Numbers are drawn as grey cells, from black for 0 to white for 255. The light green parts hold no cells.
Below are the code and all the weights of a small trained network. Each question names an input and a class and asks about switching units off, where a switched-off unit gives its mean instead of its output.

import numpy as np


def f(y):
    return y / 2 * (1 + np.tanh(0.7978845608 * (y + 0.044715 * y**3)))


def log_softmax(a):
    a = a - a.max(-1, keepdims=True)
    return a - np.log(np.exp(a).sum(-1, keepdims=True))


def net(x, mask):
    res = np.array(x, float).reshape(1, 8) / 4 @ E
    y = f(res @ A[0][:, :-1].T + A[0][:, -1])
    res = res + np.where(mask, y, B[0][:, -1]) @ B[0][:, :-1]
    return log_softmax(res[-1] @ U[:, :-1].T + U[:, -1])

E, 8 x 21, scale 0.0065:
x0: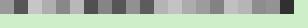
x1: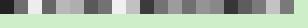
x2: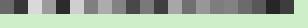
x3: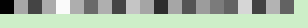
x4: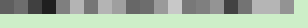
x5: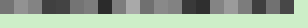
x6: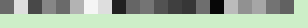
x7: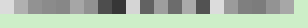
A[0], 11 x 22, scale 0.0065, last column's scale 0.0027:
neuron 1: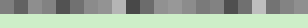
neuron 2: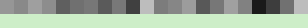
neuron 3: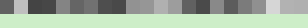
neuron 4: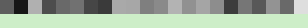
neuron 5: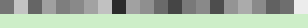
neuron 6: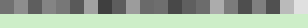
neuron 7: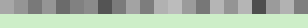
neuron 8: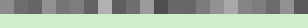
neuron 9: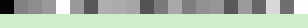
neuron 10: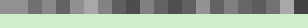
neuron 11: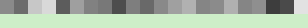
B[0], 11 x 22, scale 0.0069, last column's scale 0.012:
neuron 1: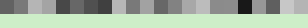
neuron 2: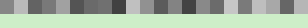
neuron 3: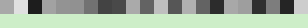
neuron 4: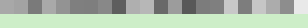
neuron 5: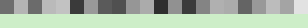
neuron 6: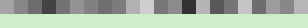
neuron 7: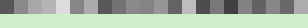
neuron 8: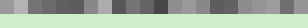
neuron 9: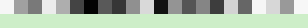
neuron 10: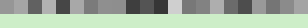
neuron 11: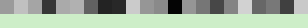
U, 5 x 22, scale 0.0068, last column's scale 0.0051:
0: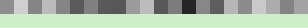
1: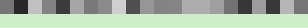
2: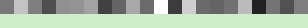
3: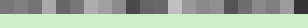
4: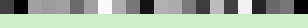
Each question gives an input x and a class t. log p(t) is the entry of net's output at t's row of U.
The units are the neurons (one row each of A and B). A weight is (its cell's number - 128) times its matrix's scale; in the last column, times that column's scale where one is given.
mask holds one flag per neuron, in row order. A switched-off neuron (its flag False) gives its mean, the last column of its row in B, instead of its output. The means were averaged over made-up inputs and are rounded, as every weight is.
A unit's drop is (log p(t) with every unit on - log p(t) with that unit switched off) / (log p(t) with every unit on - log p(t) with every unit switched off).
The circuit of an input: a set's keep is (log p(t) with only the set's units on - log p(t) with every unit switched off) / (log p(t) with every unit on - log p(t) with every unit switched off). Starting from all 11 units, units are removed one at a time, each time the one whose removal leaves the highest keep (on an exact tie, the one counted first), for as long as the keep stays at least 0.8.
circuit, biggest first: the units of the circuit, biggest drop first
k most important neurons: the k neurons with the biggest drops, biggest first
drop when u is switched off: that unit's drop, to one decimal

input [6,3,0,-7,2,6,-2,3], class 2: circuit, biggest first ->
neuron 9
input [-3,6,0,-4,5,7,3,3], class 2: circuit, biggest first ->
neuron 9; neuron 5
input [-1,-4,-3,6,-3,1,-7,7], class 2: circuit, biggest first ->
neuron 7; neuron 5; neuron 3
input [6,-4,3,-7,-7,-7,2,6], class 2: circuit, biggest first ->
neuron 11; neuron 9
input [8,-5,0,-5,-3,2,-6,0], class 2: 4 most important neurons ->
neuron 9; neuron 11; neuron 5; neuron 7
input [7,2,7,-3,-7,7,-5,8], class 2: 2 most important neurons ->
neuron 11; neuron 9
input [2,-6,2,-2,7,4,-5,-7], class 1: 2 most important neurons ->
neuron 9; neuron 5
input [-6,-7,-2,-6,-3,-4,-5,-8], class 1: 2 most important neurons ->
neuron 9; neuron 5
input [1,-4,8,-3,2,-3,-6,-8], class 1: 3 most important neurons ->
neuron 9; neuron 1; neuron 5
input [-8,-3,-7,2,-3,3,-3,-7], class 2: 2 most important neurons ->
neuron 9; neuron 3
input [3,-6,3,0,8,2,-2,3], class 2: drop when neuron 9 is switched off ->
0.3
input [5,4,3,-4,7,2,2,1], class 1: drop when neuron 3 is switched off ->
0.2
